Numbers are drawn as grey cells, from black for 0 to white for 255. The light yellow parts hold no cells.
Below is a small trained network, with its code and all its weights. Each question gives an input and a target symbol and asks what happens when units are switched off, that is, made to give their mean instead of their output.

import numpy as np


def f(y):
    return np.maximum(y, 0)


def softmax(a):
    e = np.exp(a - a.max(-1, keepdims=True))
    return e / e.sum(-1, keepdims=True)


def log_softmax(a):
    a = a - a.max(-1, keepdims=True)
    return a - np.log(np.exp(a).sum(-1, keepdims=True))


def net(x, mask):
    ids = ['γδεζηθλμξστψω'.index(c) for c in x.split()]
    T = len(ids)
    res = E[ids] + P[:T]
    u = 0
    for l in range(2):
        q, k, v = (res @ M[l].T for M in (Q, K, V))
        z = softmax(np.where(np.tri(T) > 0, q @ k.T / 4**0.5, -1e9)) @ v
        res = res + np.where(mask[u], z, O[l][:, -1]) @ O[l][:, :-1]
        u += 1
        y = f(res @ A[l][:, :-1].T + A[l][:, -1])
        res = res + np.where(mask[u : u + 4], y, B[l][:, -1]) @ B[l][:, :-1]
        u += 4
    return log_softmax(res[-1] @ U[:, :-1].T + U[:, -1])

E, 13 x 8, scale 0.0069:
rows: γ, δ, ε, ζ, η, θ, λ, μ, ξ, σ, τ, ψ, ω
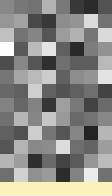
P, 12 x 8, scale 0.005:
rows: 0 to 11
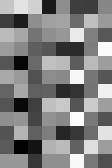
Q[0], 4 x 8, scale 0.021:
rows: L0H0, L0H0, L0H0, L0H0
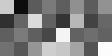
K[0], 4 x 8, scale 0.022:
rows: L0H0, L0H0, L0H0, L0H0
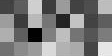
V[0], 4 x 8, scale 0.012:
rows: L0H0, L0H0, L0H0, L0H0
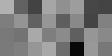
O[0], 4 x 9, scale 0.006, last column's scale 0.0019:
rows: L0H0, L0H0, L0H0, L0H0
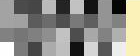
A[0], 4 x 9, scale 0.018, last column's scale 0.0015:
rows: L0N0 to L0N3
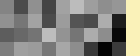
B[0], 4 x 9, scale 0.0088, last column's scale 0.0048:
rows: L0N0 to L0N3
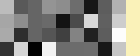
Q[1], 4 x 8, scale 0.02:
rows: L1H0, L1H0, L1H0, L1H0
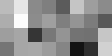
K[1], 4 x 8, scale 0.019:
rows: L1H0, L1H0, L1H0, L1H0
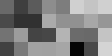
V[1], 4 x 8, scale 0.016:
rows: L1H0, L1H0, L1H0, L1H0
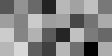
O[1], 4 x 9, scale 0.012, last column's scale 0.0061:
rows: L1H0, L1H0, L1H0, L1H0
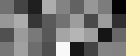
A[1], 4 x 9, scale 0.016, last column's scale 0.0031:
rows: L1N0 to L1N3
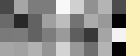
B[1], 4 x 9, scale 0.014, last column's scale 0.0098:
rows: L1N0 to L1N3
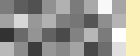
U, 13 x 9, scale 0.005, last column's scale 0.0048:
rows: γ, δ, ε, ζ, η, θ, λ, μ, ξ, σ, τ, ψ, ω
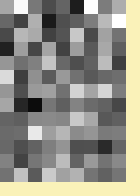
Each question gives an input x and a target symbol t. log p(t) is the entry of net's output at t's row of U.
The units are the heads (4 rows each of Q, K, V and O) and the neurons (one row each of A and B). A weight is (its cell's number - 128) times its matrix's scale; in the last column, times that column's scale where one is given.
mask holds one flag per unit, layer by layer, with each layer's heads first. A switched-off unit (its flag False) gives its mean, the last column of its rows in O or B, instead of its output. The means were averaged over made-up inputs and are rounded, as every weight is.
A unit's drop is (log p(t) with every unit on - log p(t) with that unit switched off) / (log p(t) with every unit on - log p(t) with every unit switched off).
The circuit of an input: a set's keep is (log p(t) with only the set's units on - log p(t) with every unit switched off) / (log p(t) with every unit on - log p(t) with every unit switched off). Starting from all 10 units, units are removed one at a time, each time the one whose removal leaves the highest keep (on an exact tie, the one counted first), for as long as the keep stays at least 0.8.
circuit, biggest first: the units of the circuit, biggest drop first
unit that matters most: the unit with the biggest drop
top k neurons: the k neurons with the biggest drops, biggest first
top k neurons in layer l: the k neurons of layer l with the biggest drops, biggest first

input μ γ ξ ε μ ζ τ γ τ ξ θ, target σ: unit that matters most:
L0N1
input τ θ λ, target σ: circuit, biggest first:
[L1H0, L0N3, L0H0]
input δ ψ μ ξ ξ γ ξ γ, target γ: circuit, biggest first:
[L1H0, L1N1, L0N0, L1N2]
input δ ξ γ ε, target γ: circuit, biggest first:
[L0N1, L0N2]
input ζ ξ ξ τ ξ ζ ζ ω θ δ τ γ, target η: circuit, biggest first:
[L1H0, L0N3, L0N1]
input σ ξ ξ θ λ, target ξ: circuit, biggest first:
[L0N1, L1H0]
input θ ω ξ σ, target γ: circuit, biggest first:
[L0N1, L0H0]
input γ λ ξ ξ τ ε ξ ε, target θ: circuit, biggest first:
[L1H0, L0N3, L1N3]
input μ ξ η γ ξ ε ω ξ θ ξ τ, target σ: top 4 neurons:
[L0N1, L0N3, L1N3, L1N1]
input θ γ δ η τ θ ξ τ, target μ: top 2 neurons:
[L0N1, L0N2]
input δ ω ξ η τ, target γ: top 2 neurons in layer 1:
[L1N1, L1N2]
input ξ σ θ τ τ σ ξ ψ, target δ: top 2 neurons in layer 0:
[L0N2, L0N3]
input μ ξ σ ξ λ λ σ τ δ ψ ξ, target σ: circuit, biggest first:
[L0N1, L1H0, L0N3]
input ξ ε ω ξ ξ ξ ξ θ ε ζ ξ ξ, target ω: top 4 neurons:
[L0N2, L0N1, L1N3, L1N2]
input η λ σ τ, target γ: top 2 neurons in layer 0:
[L0N1, L0N2]
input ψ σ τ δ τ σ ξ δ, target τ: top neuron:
[L0N2]
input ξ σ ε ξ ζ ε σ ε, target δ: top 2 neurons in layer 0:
[L0N2, L0N0]
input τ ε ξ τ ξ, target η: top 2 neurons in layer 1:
[L1N1, L1N2]
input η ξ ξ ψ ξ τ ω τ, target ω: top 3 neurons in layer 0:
[L0N1, L0N2, L0N0]
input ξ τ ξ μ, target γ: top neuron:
[L0N1]
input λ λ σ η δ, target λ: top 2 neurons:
[L0N3, L0N1]
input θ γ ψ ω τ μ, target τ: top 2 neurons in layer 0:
[L0N3, L0N0]
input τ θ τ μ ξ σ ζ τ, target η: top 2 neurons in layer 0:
[L0N1, L0N3]
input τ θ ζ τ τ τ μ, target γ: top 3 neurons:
[L0N1, L0N2, L1N3]
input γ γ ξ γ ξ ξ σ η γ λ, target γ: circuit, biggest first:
[L0H0, L0N2]
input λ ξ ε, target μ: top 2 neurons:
[L1N3, L0N0]
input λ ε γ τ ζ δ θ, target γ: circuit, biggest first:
[L0H0]
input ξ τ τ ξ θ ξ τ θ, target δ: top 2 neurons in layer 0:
[L0N2, L0N3]
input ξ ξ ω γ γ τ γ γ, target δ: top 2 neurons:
[L0N2, L1N2]
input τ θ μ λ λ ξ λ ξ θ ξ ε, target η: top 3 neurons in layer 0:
[L0N1, L0N3, L0N2]
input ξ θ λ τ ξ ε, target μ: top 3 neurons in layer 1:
[L1N3, L1N1, L1N0]
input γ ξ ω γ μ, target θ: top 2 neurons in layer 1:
[L1N3, L1N2]
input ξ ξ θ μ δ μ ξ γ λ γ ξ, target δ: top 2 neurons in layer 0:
[L0N2, L0N3]
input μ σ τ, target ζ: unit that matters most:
L1N2
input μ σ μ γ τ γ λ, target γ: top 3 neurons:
[L0N1, L0N2, L1N3]
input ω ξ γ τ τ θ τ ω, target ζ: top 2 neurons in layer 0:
[L0N2, L0N1]
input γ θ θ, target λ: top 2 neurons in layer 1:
[L1N0, L1N1]
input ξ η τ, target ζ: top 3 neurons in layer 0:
[L0N3, L0N0, L0N2]
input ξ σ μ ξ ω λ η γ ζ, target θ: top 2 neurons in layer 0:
[L0N1, L0N3]
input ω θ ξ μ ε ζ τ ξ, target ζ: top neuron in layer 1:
[L1N1]
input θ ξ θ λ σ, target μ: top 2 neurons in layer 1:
[L1N2, L1N1]
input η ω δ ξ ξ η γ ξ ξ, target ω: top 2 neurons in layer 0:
[L0N2, L0N1]
